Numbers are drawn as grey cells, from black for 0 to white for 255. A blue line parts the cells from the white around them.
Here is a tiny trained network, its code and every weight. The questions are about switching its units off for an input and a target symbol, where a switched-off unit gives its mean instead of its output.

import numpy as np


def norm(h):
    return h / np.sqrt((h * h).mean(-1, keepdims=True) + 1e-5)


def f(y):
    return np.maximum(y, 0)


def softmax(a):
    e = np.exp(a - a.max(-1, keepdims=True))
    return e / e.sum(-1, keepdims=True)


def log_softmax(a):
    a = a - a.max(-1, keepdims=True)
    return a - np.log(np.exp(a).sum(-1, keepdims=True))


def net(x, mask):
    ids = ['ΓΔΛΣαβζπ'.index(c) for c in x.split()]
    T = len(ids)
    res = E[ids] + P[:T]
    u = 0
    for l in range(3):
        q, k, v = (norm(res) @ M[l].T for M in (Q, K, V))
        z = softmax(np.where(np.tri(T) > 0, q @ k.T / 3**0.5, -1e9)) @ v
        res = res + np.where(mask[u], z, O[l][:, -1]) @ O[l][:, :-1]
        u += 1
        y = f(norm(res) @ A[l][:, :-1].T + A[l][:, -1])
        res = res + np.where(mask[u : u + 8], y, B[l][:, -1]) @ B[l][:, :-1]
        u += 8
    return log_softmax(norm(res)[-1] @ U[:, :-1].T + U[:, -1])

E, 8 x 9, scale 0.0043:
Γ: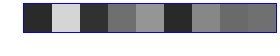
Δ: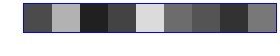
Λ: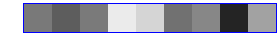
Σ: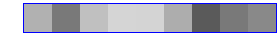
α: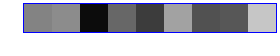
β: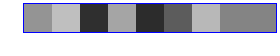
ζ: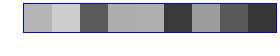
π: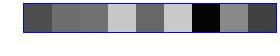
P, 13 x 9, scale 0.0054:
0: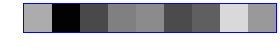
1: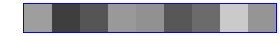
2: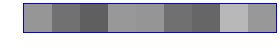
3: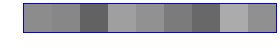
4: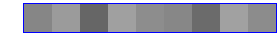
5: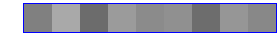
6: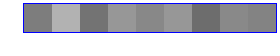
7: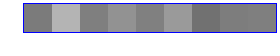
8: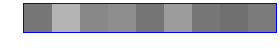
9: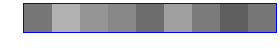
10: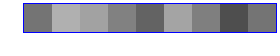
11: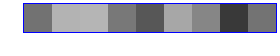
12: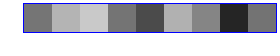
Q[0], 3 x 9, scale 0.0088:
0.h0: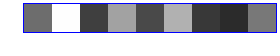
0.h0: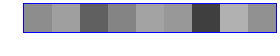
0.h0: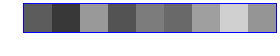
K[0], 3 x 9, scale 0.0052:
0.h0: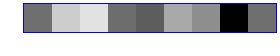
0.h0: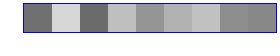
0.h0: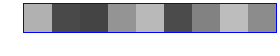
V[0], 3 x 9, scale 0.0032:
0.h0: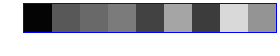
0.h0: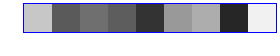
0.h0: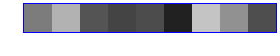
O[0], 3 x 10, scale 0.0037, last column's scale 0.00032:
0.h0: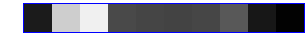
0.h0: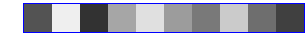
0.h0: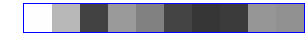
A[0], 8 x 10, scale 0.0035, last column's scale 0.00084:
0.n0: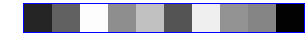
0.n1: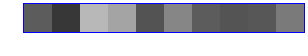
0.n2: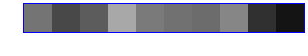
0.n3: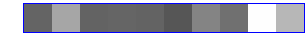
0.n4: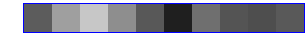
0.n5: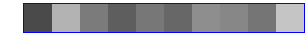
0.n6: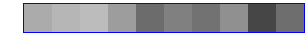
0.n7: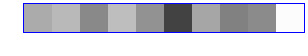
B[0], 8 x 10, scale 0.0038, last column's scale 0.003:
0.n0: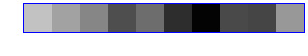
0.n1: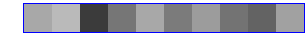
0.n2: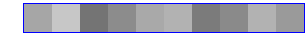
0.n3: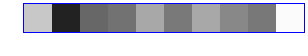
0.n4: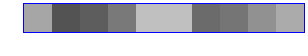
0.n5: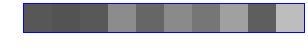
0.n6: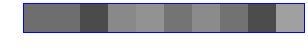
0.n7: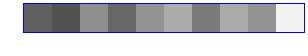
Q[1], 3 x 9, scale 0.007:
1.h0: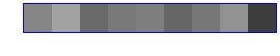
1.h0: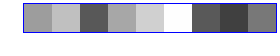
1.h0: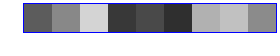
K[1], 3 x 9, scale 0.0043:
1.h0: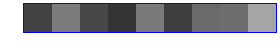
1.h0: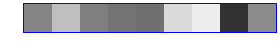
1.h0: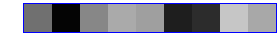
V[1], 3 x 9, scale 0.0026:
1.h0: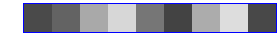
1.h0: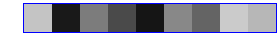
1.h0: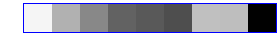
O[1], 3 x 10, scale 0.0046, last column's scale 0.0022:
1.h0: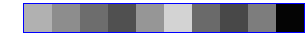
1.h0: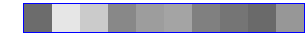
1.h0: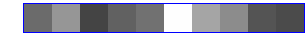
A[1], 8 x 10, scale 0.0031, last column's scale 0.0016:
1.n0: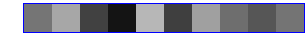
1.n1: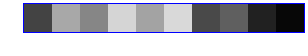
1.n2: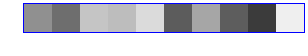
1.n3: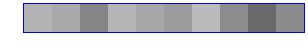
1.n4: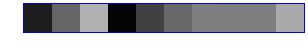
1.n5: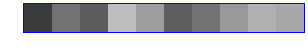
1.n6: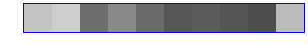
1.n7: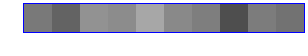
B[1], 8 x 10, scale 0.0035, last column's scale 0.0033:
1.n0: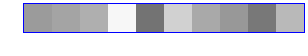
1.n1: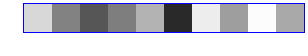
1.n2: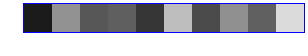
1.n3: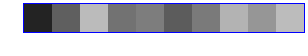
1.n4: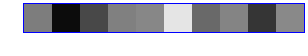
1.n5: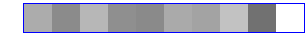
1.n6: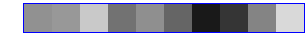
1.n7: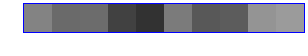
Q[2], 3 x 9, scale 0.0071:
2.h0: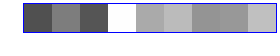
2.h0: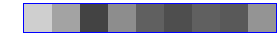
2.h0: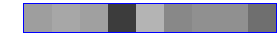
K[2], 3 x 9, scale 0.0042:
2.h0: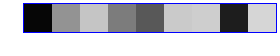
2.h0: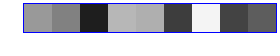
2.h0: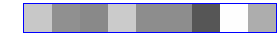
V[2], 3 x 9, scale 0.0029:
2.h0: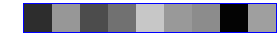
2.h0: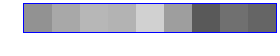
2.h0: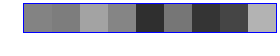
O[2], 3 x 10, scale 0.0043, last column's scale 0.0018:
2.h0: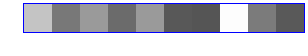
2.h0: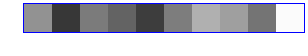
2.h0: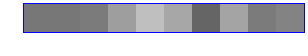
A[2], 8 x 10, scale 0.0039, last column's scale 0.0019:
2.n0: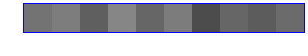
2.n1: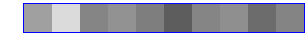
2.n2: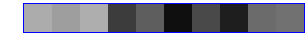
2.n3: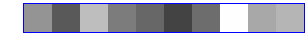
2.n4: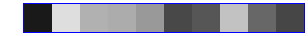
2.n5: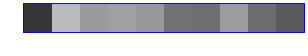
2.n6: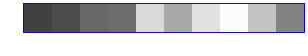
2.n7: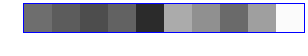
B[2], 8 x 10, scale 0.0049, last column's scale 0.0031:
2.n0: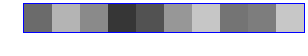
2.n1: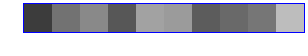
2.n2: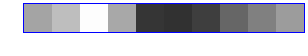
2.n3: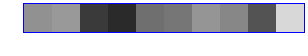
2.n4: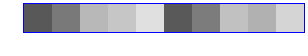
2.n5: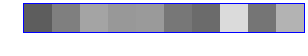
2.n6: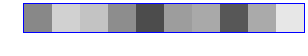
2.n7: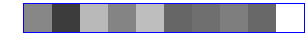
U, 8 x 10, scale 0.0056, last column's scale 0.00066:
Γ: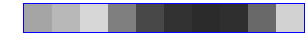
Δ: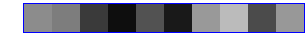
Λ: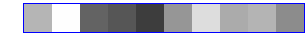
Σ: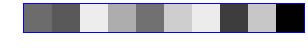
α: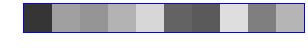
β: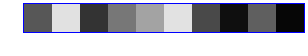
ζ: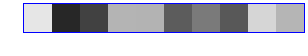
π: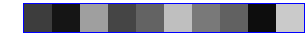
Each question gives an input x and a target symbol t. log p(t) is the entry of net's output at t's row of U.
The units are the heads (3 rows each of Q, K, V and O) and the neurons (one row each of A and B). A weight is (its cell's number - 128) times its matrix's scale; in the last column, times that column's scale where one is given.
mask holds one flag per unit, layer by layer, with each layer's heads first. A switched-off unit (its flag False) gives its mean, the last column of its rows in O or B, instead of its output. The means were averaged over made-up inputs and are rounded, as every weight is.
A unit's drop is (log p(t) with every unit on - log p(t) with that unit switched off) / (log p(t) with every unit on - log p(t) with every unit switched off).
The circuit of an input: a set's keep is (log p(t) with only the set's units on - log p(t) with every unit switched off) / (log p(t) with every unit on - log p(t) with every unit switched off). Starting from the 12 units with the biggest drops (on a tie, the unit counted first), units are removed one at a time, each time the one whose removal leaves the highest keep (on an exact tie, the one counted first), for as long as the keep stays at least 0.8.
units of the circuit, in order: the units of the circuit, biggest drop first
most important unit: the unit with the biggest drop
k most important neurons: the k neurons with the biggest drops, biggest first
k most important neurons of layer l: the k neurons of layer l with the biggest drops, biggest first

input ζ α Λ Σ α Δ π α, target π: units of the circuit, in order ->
[0.h0 1.n4 2.n7]
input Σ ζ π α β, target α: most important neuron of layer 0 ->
[0.n7]
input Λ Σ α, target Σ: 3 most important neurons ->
[2.n6 2.n7 1.n6]
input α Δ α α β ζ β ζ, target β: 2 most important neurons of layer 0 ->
[0.n3 0.n4]
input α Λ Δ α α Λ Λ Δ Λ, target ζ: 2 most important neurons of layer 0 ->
[0.n0 0.n5]
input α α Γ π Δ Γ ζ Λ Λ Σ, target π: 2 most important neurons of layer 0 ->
[0.n0 0.n7]
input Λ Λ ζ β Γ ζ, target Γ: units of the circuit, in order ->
[0.h0 1.n6 2.n2]
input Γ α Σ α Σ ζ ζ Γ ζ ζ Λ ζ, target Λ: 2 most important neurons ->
[0.n7 1.n3]
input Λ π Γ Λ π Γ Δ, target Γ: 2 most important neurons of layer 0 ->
[0.n7 0.n1]
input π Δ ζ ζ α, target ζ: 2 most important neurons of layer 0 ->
[0.n3 0.n7]
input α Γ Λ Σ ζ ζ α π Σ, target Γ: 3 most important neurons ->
[0.n0 2.n2 1.n1]
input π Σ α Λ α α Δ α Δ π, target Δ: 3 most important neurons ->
[1.n1 0.n1 0.n4]
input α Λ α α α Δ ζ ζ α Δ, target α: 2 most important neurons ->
[0.n7 1.n0]
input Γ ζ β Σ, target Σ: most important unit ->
2.h0
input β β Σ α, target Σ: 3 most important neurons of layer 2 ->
[2.n7 2.n6 2.n3]
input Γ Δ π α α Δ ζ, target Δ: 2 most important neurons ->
[0.n7 1.n3]
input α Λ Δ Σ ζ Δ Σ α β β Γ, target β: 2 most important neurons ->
[1.n0 0.n4]
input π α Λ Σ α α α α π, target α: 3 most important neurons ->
[1.n1 0.n1 2.n4]
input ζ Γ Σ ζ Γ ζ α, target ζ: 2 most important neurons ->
[0.n3 2.n7]
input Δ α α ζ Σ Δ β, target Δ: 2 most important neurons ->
[0.n7 1.n3]
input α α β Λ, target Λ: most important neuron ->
[2.n6]
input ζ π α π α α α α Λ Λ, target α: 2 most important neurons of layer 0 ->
[0.n0 0.n3]
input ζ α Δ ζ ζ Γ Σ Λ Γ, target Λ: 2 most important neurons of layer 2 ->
[2.n6 2.n3]
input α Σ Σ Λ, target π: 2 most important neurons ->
[0.n0 1.n2]
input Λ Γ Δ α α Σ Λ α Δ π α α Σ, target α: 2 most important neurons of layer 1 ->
[1.n2 1.n1]
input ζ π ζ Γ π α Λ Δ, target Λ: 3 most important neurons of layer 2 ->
[2.n6 2.n3 2.n7]
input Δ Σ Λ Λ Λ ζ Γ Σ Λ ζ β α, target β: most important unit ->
0.h0
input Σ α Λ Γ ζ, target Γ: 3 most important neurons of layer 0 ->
[0.n3 0.n4 0.n5]
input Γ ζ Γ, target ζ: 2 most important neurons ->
[1.n0 0.n3]
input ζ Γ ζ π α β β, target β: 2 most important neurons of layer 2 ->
[2.n1 2.n4]
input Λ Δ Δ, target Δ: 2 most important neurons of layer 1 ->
[1.n0 1.n1]
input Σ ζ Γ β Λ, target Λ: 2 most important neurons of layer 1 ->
[1.n0 1.n2]
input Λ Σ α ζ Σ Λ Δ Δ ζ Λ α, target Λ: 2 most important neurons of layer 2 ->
[2.n6 2.n3]
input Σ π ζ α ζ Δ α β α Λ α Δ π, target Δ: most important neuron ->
[1.n1]
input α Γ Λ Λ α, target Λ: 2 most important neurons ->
[2.n6 2.n3]
